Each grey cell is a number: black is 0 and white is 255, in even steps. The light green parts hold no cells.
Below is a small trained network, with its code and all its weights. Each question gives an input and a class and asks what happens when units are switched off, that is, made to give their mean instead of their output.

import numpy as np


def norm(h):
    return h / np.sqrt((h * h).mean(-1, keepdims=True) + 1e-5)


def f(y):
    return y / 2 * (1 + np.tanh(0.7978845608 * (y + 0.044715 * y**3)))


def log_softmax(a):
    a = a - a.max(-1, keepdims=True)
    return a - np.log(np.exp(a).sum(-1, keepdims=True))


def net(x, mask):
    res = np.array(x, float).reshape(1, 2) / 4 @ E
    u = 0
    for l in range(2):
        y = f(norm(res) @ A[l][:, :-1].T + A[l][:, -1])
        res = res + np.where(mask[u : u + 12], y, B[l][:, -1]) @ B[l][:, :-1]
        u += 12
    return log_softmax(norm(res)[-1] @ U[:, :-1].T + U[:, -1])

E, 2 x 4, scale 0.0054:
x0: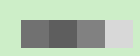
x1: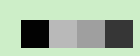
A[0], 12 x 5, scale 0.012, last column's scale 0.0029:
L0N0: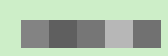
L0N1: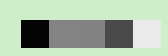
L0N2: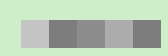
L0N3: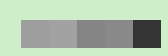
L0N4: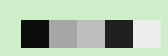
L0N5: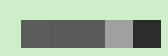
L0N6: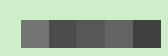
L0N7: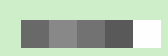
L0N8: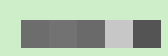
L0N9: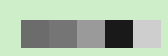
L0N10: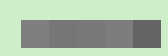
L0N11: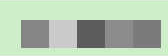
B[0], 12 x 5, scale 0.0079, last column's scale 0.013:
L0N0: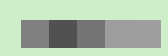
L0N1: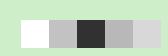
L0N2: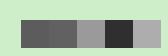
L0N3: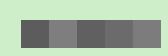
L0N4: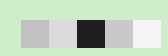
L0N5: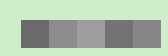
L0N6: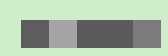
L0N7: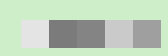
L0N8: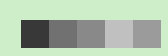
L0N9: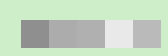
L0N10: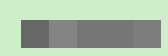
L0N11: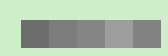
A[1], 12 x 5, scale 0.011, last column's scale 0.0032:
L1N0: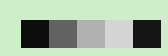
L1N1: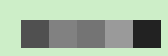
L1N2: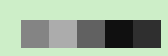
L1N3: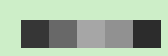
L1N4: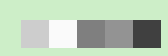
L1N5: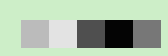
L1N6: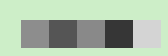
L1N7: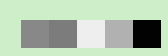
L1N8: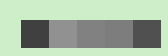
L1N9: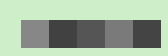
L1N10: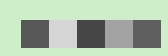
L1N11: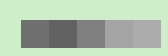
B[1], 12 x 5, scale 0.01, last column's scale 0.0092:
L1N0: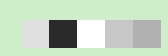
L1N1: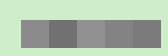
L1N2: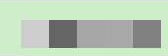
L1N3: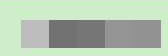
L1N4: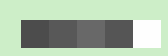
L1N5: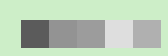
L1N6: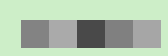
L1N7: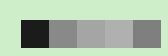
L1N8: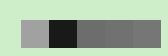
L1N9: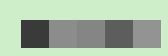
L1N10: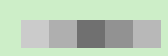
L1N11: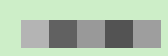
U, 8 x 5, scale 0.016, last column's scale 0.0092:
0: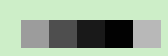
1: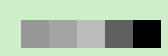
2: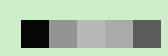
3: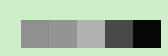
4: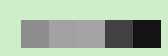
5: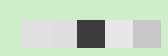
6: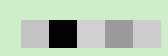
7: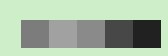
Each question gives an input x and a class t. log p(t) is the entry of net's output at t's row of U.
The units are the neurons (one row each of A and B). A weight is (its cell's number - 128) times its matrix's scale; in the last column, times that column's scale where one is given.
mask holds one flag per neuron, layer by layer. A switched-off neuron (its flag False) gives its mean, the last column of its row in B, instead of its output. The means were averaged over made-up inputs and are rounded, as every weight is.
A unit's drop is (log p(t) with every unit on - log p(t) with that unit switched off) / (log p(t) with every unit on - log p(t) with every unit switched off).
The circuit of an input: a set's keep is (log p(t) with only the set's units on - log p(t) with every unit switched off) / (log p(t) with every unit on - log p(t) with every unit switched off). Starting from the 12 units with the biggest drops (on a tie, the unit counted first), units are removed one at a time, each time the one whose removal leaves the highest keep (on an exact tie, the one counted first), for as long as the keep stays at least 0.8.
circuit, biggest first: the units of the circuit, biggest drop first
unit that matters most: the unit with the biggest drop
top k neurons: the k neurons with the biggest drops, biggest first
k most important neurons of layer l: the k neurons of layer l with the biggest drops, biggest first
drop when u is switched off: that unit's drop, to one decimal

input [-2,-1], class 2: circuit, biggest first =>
[L0N4; L0N1; L1N7]
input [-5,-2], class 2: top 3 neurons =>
[L0N1; L0N4; L1N7]
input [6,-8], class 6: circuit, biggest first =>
[L0N4; L0N1]
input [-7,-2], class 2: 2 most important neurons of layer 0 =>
[L0N1; L0N4]
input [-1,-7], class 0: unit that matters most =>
L0N9
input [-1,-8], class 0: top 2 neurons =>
[L0N9; L0N4]
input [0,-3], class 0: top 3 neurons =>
[L0N9; L0N4; L0N1]
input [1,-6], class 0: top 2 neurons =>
[L0N9; L0N2]
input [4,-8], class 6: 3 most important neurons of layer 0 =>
[L0N4; L0N1; L0N8]
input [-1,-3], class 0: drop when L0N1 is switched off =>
1.1
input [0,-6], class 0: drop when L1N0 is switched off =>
0.0
